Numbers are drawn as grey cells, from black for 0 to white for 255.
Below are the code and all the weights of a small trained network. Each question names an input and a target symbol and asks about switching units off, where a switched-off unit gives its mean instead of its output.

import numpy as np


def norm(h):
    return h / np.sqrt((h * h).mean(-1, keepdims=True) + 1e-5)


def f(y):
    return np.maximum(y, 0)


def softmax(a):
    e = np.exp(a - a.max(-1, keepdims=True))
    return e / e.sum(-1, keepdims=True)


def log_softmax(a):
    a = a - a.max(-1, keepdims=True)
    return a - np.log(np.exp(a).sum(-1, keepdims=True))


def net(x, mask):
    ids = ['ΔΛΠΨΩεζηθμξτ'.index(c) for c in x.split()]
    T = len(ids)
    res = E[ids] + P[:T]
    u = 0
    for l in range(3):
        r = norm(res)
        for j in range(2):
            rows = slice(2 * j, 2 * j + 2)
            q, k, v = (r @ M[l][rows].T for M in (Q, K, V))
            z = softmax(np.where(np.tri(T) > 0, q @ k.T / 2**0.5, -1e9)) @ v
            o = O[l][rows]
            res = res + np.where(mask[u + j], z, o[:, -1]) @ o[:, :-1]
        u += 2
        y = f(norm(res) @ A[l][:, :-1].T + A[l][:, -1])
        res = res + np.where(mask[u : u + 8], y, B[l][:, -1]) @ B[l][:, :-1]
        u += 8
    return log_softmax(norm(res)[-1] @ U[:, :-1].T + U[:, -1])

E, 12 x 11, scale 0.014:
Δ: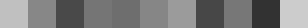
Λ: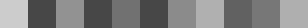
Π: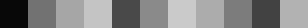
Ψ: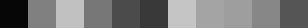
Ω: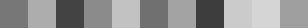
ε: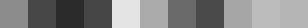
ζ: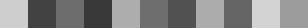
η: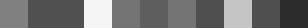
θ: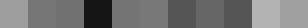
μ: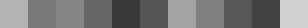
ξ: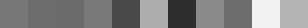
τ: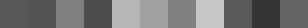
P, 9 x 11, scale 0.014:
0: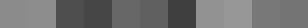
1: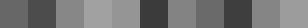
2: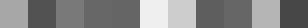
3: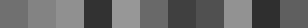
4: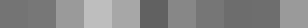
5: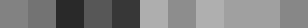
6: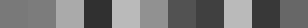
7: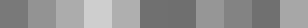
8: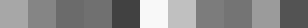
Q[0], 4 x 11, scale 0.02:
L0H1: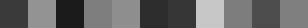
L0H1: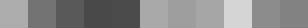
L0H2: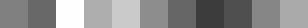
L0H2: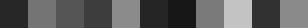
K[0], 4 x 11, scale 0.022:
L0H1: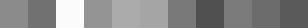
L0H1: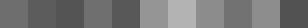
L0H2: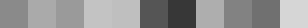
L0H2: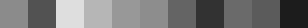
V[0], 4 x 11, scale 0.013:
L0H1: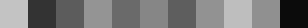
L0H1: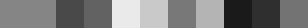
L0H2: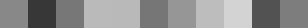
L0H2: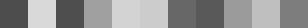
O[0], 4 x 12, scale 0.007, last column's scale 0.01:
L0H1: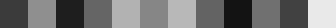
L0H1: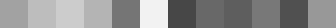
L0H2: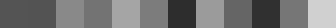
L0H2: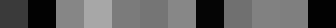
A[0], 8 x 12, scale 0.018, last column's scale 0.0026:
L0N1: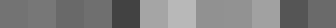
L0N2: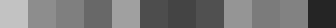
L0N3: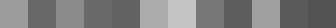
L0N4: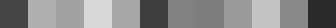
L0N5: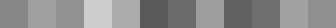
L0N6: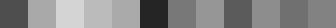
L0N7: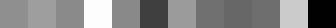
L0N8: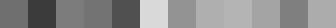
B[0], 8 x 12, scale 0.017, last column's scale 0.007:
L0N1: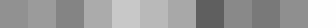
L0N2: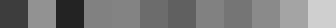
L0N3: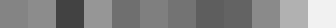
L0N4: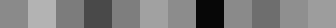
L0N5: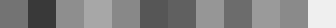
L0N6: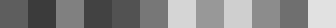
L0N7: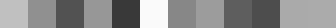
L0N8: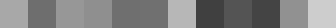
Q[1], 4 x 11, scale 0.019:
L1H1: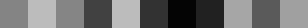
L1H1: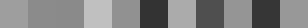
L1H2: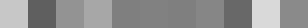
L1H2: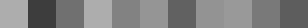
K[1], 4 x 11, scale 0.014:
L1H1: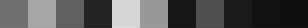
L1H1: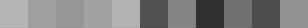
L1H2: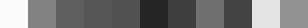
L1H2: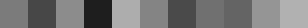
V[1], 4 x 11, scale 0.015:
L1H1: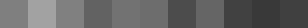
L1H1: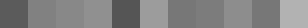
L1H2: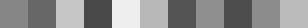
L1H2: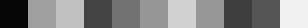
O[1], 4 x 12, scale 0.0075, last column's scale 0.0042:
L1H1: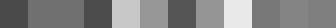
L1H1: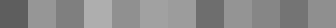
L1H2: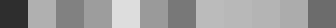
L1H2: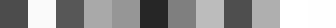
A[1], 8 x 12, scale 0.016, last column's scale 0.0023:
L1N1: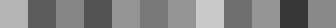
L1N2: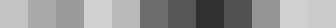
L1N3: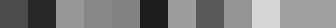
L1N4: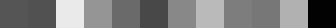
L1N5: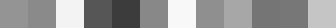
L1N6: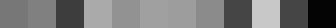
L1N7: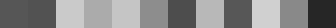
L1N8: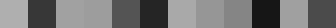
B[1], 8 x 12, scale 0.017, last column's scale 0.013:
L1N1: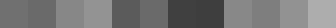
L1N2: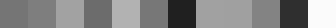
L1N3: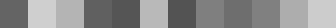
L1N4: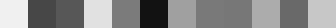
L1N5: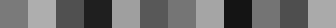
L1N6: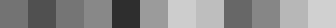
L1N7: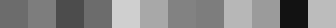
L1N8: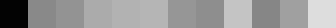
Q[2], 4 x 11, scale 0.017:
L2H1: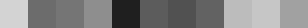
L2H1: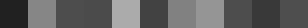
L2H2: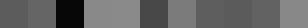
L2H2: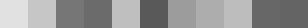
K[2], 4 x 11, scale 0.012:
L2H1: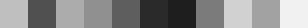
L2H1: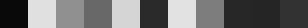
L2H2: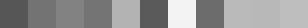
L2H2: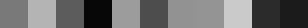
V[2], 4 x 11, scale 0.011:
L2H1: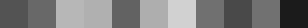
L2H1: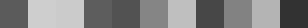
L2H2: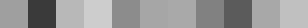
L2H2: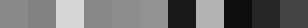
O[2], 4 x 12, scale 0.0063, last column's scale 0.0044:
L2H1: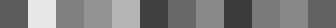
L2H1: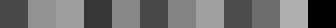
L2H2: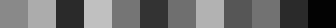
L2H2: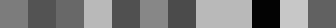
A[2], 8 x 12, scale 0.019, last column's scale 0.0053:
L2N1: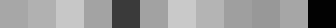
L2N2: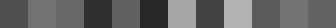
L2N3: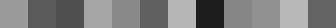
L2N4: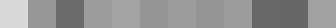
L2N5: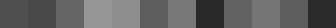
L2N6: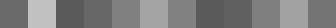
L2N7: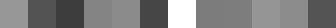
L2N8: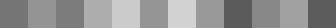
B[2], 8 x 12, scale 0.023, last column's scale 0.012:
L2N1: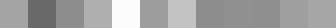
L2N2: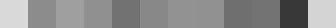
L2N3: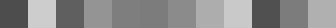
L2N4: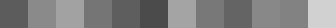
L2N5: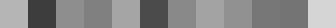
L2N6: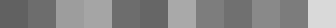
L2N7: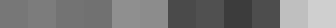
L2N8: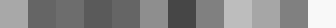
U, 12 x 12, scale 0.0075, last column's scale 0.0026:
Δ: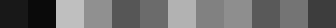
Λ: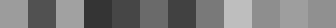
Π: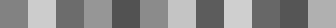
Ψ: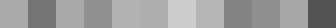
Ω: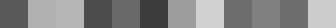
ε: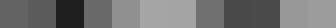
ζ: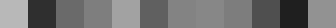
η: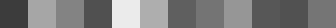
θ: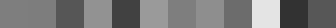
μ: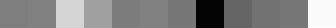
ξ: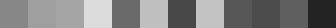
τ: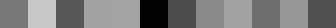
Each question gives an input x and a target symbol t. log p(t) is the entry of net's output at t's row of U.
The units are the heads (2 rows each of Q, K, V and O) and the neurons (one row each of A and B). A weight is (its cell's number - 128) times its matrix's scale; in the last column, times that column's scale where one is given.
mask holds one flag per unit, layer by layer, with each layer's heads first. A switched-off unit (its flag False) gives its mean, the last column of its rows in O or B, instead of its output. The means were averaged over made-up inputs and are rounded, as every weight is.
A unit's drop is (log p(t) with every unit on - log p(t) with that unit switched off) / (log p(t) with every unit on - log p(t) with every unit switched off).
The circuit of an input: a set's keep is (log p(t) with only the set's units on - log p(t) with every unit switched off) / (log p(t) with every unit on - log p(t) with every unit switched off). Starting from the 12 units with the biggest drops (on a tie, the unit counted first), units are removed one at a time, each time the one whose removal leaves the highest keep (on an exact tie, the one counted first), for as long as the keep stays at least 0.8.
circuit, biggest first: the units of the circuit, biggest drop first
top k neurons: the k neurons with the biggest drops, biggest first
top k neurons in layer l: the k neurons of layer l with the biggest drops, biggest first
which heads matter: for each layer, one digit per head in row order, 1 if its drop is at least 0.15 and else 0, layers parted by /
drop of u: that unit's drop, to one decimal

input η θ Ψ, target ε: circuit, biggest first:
L0H1, L2N7
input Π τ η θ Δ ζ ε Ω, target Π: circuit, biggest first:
L0N4, L2N3
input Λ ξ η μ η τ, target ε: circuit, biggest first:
L2N7, L1N2
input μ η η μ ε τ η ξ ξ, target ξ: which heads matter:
10 / 00 / 01
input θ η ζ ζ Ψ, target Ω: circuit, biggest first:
L0N6, L1N5, L1N3
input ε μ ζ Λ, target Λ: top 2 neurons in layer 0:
L0N3, L0N1
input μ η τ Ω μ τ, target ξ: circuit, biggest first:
L0H1
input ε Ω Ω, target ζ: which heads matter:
01 / 00 / 00
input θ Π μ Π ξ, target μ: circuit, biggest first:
L0N4, L0H2
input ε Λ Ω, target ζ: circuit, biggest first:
L0H2, L2N5
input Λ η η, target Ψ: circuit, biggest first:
L1N6, L2N1
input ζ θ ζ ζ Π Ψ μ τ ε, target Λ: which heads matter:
10 / 00 / 00
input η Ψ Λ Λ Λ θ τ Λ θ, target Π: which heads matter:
01 / 00 / 00
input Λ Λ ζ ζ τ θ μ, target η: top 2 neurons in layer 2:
L2N8, L2N5
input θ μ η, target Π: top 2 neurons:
L0N3, L2N3
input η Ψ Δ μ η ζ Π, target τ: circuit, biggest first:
L1H2
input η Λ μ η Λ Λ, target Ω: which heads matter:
11 / 00 / 00
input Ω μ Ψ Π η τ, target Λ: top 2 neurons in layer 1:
L1N2, L1N4
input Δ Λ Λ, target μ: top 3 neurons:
L0N3, L1N2, L0N8
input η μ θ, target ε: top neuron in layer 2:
L2N7
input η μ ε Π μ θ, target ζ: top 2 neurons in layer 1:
L1N2, L1N3
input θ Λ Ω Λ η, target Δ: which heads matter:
01 / 01 / 00
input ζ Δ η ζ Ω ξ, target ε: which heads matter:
10 / 00 / 00
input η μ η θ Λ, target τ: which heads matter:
01 / 00 / 00
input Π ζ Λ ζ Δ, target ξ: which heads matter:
00 / 00 / 00
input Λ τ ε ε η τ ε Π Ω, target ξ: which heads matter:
10 / 00 / 01
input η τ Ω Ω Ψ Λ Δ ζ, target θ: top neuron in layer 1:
L1N3
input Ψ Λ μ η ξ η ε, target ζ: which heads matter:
10 / 00 / 00
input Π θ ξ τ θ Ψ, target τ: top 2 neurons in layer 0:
L0N1, L0N3
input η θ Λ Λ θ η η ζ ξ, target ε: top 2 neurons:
L2N7, L1N6
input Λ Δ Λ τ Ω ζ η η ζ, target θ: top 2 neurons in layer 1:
L1N2, L1N6
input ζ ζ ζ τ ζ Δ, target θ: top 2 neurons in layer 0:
L0N6, L0N1
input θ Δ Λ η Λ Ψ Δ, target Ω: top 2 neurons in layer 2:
L2N2, L2N6
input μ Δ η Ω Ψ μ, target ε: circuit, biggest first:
L0H1
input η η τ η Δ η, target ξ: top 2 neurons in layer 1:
L1N2, L1N4
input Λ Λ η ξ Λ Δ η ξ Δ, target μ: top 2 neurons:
L1N2, L0N3
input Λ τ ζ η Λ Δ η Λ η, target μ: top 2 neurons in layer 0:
L0N8, L0N1
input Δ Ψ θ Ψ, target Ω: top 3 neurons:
L1N5, L1N3, L1N8
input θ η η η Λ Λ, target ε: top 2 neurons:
L2N7, L1N6
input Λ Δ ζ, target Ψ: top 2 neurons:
L1N6, L2N1
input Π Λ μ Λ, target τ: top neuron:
L0N2
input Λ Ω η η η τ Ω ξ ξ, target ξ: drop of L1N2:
0.5
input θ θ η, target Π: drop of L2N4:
0.1
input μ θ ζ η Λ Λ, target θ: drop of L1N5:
0.0
